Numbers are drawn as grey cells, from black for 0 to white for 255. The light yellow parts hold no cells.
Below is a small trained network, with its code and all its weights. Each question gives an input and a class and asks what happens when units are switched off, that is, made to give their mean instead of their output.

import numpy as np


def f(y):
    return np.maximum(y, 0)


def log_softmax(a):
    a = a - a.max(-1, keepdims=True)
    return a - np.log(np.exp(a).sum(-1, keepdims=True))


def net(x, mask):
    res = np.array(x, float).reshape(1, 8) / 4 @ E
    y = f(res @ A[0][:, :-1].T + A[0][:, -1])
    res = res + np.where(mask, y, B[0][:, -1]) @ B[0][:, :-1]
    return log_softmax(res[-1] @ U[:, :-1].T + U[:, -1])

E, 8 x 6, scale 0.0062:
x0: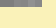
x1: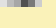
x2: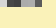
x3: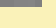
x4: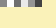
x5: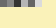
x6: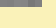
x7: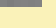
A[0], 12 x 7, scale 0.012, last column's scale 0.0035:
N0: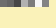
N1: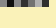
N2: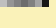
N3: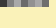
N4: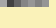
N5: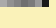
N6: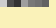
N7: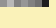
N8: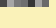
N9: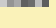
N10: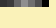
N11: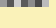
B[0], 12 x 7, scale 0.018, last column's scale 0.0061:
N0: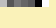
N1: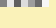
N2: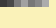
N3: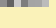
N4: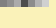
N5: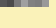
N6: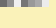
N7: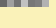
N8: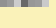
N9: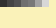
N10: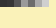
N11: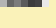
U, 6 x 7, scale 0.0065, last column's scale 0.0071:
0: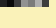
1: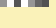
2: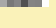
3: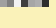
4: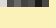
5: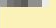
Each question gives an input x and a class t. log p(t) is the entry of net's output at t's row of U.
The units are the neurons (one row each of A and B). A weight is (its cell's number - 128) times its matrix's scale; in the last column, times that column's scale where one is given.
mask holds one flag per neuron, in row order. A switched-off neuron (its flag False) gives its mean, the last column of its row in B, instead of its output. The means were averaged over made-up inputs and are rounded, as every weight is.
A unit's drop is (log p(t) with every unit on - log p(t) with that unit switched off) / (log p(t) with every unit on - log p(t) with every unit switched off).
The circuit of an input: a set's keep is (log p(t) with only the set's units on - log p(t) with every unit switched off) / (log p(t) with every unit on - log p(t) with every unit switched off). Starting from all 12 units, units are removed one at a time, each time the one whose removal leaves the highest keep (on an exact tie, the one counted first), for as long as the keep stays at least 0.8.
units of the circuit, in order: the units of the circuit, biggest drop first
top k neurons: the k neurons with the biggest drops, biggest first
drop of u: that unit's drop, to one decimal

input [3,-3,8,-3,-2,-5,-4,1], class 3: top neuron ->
(N6)
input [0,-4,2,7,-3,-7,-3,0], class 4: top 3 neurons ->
(N11, N6, N9)
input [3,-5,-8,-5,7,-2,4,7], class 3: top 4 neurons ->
(N1, N8, N3, N0)
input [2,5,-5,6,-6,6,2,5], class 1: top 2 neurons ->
(N1, N11)
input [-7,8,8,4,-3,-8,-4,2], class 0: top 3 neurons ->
(N9, N2, N0)
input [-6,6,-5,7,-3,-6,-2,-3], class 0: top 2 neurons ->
(N9, N0)
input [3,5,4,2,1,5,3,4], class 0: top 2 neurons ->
(N9, N2)
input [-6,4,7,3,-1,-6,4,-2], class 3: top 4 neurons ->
(N6, N0, N4, N10)
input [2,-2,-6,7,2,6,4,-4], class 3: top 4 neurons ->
(N8, N3, N11, N1)
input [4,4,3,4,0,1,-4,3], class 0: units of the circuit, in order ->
(N9, N2)
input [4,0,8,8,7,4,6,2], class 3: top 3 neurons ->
(N6, N1, N4)
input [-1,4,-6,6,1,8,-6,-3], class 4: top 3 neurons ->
(N0, N6, N4)
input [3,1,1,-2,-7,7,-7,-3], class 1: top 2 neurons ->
(N1, N11)
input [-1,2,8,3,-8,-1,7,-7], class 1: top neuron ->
(N1)
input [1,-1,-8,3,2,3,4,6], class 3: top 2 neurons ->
(N8, N3)
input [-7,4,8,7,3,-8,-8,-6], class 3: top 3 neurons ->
(N6, N0, N4)
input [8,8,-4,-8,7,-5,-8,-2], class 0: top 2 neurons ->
(N9, N1)
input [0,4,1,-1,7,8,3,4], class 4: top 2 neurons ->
(N0, N1)
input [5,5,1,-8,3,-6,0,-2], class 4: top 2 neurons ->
(N11, N10)
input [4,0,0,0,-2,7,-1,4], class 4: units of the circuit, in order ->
(N0)
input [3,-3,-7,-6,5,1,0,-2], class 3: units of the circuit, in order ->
(N8, N3)
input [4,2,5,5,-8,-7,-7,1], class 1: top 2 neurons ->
(N1, N0)
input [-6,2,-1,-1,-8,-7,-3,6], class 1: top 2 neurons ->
(N1, N0)
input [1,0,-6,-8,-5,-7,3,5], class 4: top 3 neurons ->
(N11, N6, N4)
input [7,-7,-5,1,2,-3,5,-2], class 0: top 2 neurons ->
(N10, N0)
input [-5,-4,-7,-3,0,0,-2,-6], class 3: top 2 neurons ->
(N8, N3)
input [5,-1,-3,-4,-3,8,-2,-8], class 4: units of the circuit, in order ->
(N0)
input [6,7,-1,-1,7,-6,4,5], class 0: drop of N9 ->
0.4
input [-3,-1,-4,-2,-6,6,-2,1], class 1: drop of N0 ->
-0.1
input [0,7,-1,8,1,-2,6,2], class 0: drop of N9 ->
0.2
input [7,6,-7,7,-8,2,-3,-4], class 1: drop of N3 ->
-0.1
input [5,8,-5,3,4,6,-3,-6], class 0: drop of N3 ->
0.0
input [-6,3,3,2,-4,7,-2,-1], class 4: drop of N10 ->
0.1
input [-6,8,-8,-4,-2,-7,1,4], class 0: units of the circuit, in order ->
(N9)
